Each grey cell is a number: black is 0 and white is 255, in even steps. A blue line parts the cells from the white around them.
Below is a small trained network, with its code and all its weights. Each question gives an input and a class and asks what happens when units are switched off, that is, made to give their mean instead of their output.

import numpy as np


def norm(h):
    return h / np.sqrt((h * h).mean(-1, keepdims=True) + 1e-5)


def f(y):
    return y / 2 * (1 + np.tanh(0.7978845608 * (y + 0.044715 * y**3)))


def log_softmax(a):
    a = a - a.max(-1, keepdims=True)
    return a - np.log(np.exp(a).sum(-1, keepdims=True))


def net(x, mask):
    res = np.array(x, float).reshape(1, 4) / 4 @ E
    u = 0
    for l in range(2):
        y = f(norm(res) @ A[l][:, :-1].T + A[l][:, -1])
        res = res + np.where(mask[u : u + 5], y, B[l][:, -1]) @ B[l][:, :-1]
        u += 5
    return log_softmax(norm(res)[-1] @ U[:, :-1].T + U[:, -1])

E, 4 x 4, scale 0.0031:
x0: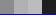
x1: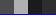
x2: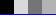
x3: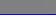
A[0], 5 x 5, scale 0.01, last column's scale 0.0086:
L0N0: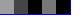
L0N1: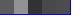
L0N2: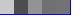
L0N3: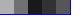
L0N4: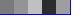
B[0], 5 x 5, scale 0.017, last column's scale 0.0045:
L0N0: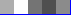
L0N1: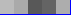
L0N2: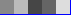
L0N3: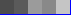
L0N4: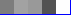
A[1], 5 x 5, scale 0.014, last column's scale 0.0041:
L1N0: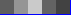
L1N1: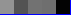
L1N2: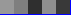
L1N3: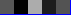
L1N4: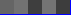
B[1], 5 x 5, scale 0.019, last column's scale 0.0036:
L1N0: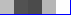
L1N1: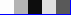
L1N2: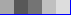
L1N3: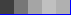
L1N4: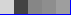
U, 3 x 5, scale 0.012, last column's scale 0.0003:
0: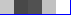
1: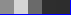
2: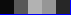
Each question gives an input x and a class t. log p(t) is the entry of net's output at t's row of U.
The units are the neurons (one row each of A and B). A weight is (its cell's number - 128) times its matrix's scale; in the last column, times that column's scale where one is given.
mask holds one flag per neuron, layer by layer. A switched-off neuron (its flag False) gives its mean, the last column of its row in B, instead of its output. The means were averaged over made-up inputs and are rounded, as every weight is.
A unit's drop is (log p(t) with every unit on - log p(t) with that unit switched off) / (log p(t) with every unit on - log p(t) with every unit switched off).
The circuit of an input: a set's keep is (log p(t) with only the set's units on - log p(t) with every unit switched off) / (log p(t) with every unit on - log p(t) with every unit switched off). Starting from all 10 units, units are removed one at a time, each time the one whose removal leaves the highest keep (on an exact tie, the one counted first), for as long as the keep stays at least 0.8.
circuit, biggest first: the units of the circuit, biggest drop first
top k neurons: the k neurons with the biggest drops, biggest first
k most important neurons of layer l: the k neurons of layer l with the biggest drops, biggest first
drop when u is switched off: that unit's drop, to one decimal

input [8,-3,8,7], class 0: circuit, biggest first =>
(L1N0)
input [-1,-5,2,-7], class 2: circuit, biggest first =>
(L0N4 L1N0)
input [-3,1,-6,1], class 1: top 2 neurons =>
(L0N0 L1N0)
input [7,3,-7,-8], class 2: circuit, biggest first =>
(L1N3 L0N3)
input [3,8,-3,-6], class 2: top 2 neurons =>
(L0N3 L1N3)
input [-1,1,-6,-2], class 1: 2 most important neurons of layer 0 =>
(L0N2 L0N0)
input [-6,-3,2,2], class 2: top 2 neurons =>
(L0N2 L0N1)
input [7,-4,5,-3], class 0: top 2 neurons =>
(L1N0 L0N2)
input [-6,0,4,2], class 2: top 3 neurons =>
(L0N2 L0N1 L1N0)
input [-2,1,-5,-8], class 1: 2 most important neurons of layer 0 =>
(L0N2 L0N0)
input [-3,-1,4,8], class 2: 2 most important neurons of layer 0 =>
(L0N2 L0N4)
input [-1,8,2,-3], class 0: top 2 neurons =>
(L0N1 L0N4)
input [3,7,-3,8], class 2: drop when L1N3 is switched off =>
0.3
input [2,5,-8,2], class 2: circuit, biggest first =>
(L0N3)
